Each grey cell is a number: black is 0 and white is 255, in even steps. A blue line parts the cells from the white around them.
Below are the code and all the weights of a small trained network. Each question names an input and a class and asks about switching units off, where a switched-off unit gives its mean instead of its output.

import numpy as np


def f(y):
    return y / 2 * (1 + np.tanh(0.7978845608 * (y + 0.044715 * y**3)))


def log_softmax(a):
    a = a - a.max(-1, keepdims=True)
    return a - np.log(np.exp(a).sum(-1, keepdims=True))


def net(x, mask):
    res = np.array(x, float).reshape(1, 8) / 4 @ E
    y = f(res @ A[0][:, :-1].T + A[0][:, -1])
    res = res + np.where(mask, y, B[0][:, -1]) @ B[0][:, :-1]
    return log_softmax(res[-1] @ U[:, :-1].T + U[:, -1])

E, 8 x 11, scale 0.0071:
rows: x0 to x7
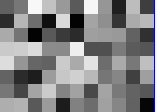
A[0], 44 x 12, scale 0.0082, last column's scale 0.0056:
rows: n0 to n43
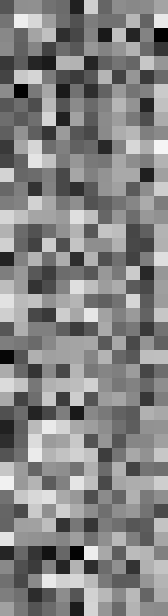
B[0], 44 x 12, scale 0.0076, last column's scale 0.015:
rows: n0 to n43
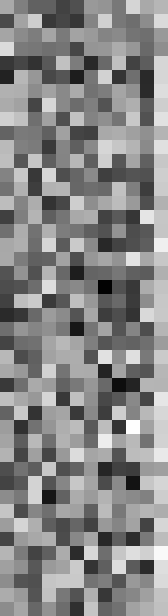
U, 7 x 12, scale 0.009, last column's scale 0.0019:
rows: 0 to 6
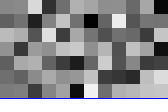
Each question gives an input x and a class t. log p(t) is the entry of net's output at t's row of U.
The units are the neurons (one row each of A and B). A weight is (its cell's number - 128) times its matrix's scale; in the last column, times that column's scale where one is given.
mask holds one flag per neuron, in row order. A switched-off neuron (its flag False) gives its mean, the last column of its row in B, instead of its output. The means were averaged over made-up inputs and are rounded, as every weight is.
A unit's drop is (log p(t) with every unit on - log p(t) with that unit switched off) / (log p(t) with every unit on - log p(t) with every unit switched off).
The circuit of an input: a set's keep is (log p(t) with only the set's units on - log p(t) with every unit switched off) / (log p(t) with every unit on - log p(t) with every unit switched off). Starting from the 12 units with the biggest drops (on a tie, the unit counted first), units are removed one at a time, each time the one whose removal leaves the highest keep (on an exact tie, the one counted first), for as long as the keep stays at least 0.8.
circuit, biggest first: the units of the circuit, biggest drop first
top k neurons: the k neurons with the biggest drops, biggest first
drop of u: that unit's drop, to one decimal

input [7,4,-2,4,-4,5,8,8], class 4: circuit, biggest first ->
[n5]
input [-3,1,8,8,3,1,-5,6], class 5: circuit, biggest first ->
[n22 n20]
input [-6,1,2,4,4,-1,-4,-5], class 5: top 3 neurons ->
[n34 n22 n15]
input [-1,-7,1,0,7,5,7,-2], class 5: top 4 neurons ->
[n15 n34 n27 n20]
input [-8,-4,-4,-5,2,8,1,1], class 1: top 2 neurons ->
[n4 n40]
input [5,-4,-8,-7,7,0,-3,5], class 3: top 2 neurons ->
[n32 n30]
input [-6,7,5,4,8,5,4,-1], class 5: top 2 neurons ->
[n22 n20]
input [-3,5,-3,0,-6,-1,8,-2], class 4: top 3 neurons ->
[n5 n41 n32]
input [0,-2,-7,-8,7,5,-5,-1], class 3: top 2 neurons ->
[n41 n32]
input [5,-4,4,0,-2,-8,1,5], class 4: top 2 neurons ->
[n5 n1]
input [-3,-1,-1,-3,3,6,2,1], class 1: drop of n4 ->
0.3
